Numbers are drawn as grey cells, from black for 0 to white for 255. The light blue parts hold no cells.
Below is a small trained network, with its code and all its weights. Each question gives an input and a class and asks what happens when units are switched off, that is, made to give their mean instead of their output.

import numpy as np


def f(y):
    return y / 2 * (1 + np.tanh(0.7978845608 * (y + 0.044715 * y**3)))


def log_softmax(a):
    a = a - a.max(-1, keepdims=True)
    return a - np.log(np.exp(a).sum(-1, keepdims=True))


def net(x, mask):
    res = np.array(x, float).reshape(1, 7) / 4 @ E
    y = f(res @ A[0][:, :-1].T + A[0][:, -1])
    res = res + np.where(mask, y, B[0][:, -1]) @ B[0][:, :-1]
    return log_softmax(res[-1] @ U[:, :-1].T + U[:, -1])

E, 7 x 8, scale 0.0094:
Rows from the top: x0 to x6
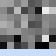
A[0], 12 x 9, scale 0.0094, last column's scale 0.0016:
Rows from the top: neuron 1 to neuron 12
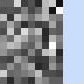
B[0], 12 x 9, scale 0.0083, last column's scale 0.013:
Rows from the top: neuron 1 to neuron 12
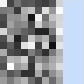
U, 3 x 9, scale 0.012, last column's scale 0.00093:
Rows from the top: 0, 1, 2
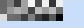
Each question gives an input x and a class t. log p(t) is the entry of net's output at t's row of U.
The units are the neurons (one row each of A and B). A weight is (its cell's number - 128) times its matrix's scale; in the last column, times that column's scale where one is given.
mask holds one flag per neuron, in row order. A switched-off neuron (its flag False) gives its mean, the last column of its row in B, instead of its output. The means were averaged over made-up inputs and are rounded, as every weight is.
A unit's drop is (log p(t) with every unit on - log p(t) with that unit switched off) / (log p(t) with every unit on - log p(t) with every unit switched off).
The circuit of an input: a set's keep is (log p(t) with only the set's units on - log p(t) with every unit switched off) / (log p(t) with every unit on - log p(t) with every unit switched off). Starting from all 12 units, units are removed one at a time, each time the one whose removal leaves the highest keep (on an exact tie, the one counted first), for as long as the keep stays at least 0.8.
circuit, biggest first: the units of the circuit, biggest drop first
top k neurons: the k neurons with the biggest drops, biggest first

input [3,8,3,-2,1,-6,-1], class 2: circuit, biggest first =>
[neuron 1]
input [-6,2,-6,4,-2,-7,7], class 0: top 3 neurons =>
[neuron 7; neuron 6; neuron 3]
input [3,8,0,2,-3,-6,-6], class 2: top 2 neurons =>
[neuron 1; neuron 8]
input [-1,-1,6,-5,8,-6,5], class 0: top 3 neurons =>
[neuron 7; neuron 6; neuron 3]
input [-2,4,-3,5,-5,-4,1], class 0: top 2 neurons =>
[neuron 7; neuron 5]
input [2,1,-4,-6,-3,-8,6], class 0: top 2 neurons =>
[neuron 7; neuron 6]
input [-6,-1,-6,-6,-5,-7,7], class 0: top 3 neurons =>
[neuron 7; neuron 6; neuron 3]
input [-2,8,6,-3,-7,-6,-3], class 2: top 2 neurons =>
[neuron 1; neuron 8]
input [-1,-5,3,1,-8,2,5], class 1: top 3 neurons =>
[neuron 10; neuron 1; neuron 8]
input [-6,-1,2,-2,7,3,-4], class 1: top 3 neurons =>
[neuron 7; neuron 6; neuron 3]
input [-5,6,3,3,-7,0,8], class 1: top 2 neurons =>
[neuron 10; neuron 4]
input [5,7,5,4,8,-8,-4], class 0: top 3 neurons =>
[neuron 7; neuron 6; neuron 5]
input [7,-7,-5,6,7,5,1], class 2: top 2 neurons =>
[neuron 5; neuron 7]
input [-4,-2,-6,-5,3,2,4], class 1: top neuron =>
[neuron 7]
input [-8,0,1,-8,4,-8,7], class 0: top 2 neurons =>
[neuron 7; neuron 6]
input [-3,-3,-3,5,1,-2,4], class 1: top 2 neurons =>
[neuron 1; neuron 10]
